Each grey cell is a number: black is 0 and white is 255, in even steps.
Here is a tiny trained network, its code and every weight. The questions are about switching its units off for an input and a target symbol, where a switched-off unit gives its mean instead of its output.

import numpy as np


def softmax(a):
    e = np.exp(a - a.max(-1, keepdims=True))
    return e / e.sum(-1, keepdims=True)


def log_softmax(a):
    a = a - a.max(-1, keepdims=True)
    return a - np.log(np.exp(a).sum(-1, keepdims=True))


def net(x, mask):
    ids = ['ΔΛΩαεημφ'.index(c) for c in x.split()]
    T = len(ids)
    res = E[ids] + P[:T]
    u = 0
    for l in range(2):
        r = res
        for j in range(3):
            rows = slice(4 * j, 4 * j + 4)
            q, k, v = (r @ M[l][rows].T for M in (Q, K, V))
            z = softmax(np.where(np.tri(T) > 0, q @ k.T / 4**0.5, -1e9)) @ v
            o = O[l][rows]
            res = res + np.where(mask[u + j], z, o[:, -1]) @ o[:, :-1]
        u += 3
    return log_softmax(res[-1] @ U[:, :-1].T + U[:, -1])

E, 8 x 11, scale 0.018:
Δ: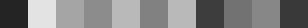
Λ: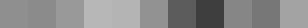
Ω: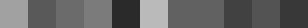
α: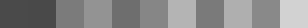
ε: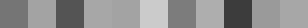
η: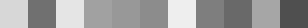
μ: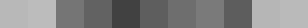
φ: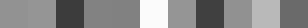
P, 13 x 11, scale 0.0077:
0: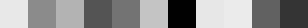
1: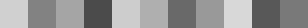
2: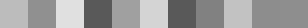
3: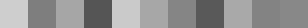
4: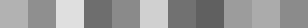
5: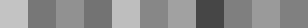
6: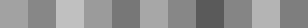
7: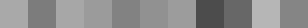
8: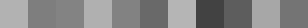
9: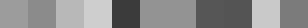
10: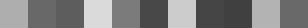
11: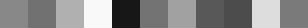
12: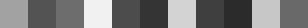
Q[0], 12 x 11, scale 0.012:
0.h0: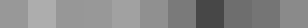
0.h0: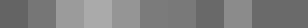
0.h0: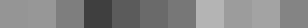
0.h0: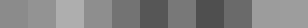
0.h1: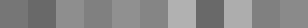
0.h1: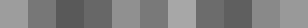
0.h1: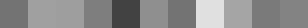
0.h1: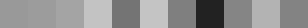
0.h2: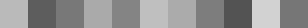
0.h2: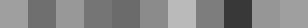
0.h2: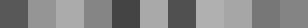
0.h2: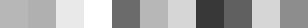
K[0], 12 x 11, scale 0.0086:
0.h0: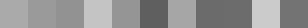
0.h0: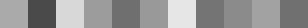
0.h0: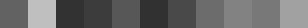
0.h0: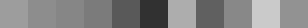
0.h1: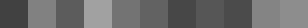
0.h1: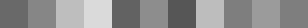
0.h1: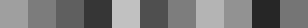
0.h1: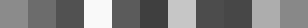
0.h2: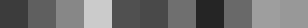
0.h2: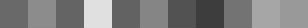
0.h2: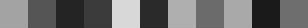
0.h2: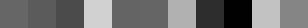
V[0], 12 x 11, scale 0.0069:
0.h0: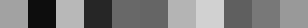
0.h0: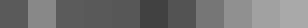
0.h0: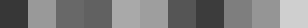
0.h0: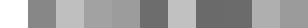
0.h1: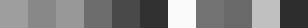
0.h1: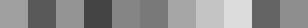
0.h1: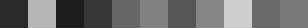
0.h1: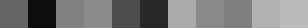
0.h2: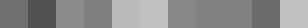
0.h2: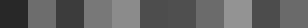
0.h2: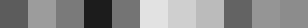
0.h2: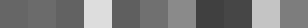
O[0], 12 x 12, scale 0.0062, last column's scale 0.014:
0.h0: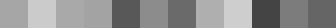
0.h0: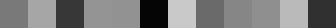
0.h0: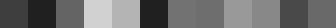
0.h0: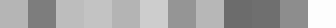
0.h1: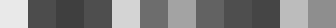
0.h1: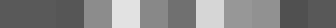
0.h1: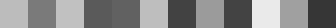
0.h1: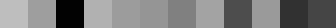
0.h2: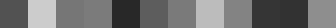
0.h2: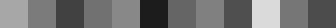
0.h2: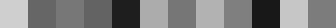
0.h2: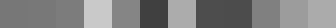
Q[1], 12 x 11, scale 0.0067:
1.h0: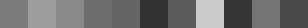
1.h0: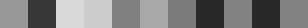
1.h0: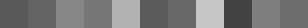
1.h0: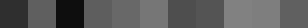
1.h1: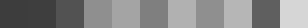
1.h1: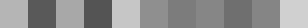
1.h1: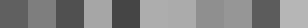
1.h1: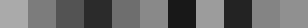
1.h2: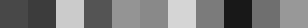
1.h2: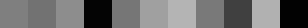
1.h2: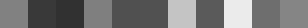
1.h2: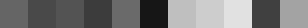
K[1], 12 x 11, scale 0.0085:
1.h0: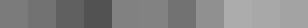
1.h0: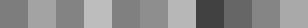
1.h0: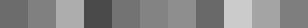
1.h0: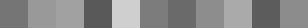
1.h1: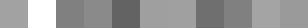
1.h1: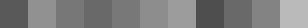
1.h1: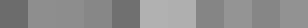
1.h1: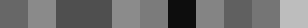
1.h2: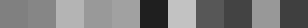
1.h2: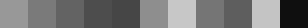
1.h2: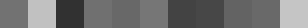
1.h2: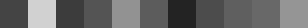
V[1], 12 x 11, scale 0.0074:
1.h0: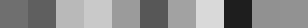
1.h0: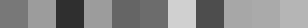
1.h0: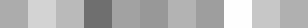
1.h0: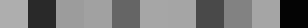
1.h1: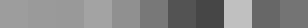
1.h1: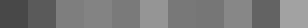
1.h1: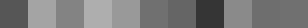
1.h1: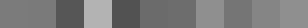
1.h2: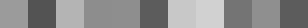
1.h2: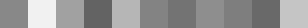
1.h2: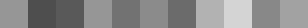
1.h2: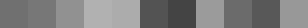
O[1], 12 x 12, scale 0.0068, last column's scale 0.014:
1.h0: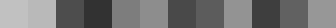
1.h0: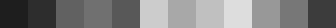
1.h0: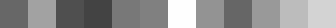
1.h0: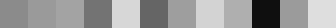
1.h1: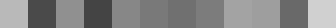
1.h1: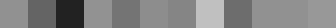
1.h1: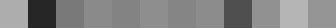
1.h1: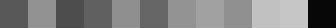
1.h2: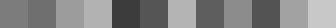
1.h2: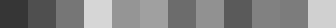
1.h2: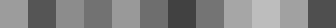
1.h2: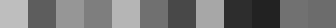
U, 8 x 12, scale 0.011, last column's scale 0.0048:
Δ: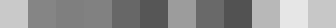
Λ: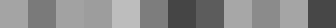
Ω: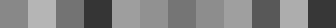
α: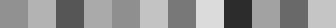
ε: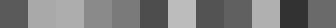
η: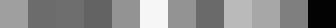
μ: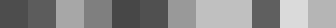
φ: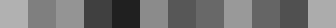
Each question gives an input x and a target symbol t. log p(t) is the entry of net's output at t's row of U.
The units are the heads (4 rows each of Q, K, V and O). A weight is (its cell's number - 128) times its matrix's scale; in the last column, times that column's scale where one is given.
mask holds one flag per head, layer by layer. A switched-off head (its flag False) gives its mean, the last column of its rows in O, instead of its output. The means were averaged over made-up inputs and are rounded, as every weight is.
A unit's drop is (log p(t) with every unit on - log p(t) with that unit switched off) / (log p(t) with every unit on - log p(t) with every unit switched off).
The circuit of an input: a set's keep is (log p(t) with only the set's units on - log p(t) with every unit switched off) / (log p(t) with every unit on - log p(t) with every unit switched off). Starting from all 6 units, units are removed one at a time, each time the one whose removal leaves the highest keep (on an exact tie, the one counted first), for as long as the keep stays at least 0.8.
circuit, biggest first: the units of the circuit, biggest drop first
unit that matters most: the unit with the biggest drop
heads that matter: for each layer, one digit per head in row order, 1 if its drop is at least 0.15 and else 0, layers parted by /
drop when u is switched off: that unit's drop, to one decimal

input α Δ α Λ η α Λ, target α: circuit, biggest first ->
0.h0; 0.h1
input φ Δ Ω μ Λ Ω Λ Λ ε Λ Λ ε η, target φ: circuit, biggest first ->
1.h0; 0.h0
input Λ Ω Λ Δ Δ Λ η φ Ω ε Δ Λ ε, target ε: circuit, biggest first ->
0.h2; 1.h2
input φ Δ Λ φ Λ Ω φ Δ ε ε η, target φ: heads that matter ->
100 / 100
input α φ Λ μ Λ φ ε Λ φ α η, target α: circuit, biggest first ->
0.h0
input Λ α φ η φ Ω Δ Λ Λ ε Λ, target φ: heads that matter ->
100 / 110
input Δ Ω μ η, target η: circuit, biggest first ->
0.h0; 1.h0
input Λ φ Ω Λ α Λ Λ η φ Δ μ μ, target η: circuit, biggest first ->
1.h0; 0.h1; 0.h2
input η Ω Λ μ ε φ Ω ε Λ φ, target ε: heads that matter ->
100 / 010
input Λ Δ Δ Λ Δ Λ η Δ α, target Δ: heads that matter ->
111 / 100
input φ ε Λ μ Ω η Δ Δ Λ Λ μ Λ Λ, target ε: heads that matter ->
011 / 011
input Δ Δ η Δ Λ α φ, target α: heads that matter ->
110 / 100
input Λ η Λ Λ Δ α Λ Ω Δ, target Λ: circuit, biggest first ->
0.h0; 1.h0
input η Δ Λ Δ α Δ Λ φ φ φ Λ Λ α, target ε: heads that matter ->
101 / 010
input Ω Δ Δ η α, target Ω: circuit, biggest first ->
0.h0; 1.h0
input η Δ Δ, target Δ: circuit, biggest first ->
1.h0; 0.h1; 0.h0
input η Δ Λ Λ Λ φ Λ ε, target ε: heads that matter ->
101 / 010
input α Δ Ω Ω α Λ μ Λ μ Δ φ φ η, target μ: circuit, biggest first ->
1.h0
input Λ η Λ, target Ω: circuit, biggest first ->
1.h0; 0.h0
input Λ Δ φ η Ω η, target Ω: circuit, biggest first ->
0.h1; 1.h0
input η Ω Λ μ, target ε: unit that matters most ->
0.h0
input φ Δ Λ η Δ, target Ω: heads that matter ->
100 / 100
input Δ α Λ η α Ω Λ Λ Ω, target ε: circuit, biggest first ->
0.h2; 1.h2
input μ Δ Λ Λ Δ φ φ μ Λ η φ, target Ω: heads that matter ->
110 / 100
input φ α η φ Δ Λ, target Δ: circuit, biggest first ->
1.h0; 0.h0; 0.h1
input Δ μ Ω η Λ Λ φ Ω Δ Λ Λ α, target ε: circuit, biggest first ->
1.h1; 0.h2
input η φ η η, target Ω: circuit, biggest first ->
1.h0
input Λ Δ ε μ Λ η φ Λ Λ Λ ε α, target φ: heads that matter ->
000 / 110
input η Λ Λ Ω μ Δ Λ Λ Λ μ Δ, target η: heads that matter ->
100 / 100
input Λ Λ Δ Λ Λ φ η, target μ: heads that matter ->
100 / 101
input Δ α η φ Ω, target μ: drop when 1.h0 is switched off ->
0.2
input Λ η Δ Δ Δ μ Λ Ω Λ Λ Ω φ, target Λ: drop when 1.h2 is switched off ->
0.1
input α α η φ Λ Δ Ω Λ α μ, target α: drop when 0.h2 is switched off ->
0.0
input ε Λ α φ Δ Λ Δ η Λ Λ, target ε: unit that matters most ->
0.h1
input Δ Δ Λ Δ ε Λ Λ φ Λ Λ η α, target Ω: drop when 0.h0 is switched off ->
0.3
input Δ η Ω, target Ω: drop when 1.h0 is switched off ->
0.3
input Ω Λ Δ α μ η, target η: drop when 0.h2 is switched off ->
0.1
